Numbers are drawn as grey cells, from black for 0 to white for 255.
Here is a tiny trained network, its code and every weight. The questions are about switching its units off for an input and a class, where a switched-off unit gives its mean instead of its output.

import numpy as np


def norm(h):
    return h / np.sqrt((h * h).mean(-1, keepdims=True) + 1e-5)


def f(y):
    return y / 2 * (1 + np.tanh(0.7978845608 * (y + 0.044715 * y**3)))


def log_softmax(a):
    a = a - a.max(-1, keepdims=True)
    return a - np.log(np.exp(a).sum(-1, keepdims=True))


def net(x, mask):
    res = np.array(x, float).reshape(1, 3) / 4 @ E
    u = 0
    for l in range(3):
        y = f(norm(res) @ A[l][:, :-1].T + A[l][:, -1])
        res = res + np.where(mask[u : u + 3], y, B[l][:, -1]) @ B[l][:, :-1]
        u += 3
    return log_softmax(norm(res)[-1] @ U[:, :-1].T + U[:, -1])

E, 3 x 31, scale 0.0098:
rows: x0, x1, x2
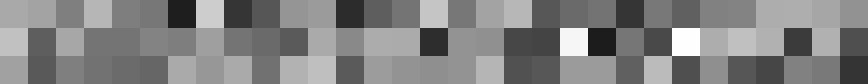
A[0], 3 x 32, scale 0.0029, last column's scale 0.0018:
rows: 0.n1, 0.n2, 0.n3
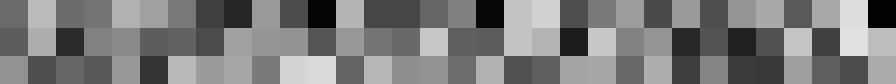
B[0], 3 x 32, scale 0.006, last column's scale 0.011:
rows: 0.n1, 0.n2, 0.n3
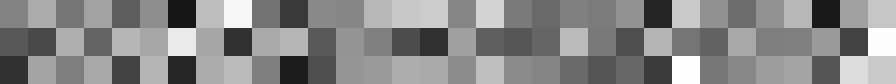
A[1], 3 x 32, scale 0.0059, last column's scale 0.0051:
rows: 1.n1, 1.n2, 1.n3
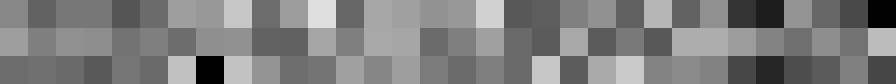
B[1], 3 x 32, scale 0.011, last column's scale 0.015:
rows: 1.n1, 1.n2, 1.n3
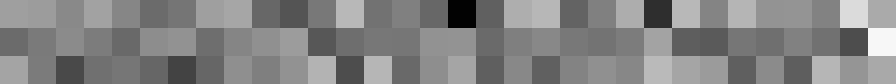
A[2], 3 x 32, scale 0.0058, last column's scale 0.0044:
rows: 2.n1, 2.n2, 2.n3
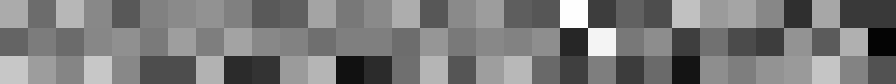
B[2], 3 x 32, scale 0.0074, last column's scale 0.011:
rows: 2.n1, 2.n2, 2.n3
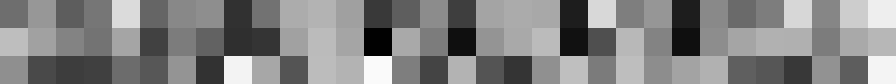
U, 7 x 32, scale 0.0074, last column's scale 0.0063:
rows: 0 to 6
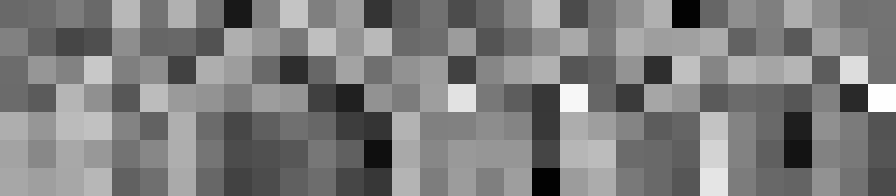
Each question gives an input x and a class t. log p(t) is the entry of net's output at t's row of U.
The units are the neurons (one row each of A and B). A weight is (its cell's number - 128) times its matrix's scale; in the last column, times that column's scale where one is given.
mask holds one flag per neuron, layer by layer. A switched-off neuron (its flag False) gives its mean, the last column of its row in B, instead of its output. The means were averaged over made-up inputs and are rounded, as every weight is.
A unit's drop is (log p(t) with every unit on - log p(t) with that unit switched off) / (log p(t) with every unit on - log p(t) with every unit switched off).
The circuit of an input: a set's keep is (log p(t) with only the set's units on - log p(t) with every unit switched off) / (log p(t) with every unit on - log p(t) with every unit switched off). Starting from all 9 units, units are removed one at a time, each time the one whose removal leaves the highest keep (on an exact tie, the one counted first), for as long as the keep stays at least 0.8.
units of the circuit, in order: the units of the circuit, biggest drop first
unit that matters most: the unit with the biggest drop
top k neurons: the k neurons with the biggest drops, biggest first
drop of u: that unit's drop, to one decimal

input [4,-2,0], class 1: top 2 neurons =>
(2.n3, 1.n2)
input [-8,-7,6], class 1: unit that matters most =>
1.n3
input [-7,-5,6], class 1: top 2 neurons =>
(1.n3, 0.n1)
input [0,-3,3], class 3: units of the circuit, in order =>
(0.n2, 2.n1)
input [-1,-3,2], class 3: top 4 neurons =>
(0.n2, 2.n1, 0.n3, 1.n1)
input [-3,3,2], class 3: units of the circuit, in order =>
(2.n2, 2.n3)
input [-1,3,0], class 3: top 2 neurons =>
(1.n2, 0.n2)
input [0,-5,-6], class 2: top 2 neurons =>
(0.n1, 1.n2)
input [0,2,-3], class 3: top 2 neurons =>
(1.n2, 1.n1)
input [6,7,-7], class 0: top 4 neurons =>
(2.n1, 0.n3, 1.n1, 1.n2)
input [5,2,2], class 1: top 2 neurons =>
(2.n3, 0.n2)
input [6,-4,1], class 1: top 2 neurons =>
(2.n3, 1.n2)
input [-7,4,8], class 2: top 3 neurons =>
(1.n1, 2.n3, 0.n3)
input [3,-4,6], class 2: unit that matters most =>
1.n1
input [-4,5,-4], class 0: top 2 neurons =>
(2.n1, 2.n3)
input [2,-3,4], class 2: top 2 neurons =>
(1.n2, 0.n3)
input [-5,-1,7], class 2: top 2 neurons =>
(1.n1, 2.n3)
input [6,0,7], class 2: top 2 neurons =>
(1.n1, 1.n3)
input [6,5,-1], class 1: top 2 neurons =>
(2.n3, 0.n2)
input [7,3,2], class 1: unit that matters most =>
2.n3
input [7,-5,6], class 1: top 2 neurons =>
(2.n3, 0.n1)
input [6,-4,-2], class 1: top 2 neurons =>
(2.n3, 1.n2)
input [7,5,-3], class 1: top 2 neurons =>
(2.n3, 0.n2)
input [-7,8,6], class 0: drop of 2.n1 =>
1.0
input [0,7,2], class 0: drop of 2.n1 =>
0.8
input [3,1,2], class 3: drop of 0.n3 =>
0.2
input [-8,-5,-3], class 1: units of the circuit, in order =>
(1.n3)
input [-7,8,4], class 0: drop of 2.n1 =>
1.0
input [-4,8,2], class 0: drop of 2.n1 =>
0.8
